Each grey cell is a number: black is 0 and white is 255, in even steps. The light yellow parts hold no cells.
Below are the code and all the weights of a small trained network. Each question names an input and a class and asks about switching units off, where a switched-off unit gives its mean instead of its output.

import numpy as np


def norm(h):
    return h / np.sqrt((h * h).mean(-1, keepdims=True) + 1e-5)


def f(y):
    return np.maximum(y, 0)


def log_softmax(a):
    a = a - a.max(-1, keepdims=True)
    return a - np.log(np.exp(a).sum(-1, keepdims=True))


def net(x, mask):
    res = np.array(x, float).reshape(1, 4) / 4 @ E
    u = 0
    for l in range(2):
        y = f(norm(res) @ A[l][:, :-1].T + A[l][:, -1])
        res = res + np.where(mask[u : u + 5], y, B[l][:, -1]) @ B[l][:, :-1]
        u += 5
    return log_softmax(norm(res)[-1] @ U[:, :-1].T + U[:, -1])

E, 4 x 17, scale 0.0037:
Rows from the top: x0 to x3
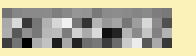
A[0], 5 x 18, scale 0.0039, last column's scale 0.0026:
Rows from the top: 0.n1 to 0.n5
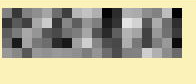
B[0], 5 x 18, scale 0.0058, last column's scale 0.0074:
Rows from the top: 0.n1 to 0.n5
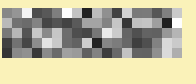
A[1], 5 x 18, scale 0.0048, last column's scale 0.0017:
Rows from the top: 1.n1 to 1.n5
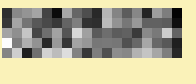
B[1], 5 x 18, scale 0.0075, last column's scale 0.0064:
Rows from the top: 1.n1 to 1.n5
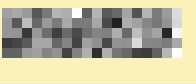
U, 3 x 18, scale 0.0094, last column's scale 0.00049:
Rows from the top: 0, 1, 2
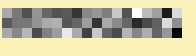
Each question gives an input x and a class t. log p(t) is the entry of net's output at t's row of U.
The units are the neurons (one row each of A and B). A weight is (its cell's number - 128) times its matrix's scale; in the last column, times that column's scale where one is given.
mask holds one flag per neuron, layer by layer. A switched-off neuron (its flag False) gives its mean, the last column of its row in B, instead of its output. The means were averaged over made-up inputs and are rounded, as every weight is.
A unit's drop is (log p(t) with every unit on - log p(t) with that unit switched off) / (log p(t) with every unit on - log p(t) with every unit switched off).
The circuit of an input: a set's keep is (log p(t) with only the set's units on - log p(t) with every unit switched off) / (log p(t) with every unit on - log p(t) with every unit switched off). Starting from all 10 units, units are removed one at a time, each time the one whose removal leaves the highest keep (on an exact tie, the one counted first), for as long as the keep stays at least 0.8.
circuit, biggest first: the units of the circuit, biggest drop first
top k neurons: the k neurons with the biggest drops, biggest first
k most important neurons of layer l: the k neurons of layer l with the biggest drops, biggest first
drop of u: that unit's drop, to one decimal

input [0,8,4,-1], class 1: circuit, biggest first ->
1.n5
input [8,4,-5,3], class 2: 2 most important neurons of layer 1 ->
1.n1, 1.n2
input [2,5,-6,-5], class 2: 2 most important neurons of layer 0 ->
0.n2, 0.n4
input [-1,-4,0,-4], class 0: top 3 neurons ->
1.n3, 1.n5, 0.n3
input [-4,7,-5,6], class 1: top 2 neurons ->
1.n5, 1.n3
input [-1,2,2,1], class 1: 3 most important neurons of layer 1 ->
1.n5, 1.n1, 1.n2
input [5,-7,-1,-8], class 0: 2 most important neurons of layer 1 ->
1.n3, 1.n5
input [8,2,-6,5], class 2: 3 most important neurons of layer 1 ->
1.n1, 1.n3, 1.n2
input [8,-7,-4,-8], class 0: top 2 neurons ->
1.n3, 1.n5
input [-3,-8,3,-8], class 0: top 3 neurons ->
1.n3, 1.n5, 0.n5
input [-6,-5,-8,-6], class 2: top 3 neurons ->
1.n1, 0.n2, 1.n2
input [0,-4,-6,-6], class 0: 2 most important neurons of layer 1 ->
1.n3, 1.n4
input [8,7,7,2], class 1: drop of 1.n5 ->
1.1
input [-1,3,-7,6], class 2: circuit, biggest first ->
1.n1
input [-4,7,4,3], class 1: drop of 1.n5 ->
0.7
